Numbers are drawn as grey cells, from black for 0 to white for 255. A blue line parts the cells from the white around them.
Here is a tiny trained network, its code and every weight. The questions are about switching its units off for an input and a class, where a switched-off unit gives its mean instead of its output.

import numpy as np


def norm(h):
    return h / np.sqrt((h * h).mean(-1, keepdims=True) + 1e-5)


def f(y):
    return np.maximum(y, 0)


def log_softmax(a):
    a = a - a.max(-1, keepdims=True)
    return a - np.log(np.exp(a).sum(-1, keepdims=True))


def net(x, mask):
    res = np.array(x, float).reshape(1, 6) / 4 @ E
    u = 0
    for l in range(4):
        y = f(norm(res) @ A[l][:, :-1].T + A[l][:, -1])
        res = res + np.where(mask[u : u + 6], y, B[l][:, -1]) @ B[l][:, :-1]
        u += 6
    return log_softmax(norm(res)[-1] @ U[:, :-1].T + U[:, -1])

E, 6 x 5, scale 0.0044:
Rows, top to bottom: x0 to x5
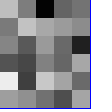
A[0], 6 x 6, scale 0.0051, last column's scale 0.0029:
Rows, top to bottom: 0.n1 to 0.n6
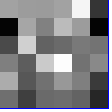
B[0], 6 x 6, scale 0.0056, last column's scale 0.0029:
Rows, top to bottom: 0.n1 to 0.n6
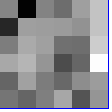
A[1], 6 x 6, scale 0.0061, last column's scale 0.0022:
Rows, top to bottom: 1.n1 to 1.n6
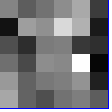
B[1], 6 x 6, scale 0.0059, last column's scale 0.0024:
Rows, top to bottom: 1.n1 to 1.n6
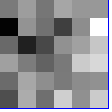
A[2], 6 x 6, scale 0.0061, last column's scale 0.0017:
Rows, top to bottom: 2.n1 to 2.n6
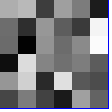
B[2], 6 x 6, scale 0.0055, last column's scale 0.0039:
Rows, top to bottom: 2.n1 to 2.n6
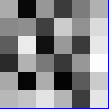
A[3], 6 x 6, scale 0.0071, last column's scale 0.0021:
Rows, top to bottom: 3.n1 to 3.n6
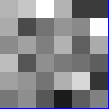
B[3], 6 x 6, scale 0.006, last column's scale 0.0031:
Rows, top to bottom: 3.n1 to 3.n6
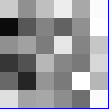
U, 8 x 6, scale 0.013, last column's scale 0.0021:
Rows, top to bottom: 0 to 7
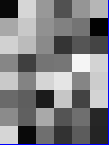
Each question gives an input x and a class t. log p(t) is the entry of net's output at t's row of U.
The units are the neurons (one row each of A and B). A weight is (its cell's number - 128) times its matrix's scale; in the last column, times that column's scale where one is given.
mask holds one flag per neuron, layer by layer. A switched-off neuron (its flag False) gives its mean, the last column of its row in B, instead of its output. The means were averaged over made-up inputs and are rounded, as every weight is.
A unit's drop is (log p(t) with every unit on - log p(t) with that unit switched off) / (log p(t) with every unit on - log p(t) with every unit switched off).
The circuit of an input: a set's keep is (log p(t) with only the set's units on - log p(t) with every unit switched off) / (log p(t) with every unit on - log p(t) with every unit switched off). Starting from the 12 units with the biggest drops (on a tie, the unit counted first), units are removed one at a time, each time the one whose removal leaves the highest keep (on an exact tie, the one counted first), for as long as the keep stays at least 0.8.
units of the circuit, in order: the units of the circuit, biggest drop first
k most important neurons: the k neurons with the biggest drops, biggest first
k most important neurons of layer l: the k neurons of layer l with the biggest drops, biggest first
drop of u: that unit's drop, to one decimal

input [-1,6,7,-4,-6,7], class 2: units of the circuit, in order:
3.n6, 3.n2
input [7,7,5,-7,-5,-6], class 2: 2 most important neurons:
3.n6, 0.n3
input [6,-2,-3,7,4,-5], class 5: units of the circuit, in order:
2.n3
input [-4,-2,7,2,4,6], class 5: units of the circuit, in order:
2.n2, 2.n3
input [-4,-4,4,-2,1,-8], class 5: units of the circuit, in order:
1.n3, 2.n3
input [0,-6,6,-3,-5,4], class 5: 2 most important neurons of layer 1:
1.n3, 1.n2
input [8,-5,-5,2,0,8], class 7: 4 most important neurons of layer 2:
2.n1, 2.n5, 2.n2, 2.n6
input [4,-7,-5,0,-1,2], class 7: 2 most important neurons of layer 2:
2.n5, 2.n1
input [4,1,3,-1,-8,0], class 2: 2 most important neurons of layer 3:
3.n6, 3.n2
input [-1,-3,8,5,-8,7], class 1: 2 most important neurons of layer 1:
1.n2, 1.n6
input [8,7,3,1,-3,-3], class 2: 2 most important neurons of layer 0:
0.n3, 0.n1
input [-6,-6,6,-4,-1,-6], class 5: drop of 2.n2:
0.2
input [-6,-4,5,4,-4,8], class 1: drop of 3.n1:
-0.1
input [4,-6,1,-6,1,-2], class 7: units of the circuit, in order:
2.n5
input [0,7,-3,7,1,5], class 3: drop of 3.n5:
0.1
